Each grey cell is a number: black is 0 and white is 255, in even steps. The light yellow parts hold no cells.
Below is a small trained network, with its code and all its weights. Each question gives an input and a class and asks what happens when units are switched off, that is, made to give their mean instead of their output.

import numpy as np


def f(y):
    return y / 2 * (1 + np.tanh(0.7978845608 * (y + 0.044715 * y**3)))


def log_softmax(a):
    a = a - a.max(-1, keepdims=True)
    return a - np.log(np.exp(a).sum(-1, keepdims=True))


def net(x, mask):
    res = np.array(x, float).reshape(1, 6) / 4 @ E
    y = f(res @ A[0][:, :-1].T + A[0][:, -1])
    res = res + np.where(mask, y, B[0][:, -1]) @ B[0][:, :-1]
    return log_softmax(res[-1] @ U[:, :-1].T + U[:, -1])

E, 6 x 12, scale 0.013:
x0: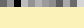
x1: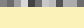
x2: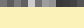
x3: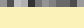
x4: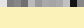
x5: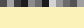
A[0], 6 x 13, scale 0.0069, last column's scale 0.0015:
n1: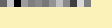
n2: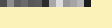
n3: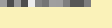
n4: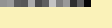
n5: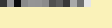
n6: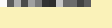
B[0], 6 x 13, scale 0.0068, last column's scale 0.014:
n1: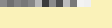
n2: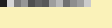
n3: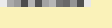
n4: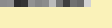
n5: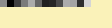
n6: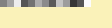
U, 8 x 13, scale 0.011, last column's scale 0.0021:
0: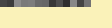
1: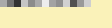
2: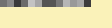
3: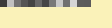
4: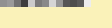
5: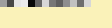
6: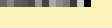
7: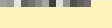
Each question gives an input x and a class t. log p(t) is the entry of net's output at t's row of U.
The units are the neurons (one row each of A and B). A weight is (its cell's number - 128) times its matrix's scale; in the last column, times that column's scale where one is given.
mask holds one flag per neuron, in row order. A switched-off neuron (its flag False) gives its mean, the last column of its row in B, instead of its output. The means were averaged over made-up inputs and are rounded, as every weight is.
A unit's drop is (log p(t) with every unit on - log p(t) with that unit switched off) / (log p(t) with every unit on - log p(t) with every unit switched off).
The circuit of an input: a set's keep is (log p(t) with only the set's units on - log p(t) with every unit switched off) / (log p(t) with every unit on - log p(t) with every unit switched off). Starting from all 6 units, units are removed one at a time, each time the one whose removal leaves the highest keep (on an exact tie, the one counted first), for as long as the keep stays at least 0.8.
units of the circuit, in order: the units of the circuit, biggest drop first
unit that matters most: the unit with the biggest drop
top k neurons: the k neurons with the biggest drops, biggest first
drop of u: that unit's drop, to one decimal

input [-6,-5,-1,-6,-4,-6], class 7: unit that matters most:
n6
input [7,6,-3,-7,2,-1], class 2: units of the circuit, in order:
(n1, n5)
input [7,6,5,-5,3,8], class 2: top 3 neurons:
(n1, n5, n6)
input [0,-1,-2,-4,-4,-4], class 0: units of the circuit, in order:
(n1, n5, n2)
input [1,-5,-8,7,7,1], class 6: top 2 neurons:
(n1, n3)
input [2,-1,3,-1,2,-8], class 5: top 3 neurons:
(n4, n1, n6)
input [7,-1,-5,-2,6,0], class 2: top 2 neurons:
(n1, n6)
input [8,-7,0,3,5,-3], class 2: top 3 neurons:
(n1, n6, n3)
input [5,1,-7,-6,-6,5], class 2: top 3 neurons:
(n1, n5, n6)
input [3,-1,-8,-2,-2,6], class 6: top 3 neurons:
(n1, n2, n3)
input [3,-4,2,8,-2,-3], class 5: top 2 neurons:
(n4, n5)
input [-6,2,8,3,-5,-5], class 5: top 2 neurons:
(n5, n4)
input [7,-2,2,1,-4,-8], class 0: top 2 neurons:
(n5, n1)
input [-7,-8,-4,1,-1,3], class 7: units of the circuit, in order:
(n6)
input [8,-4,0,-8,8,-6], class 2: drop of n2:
-0.1
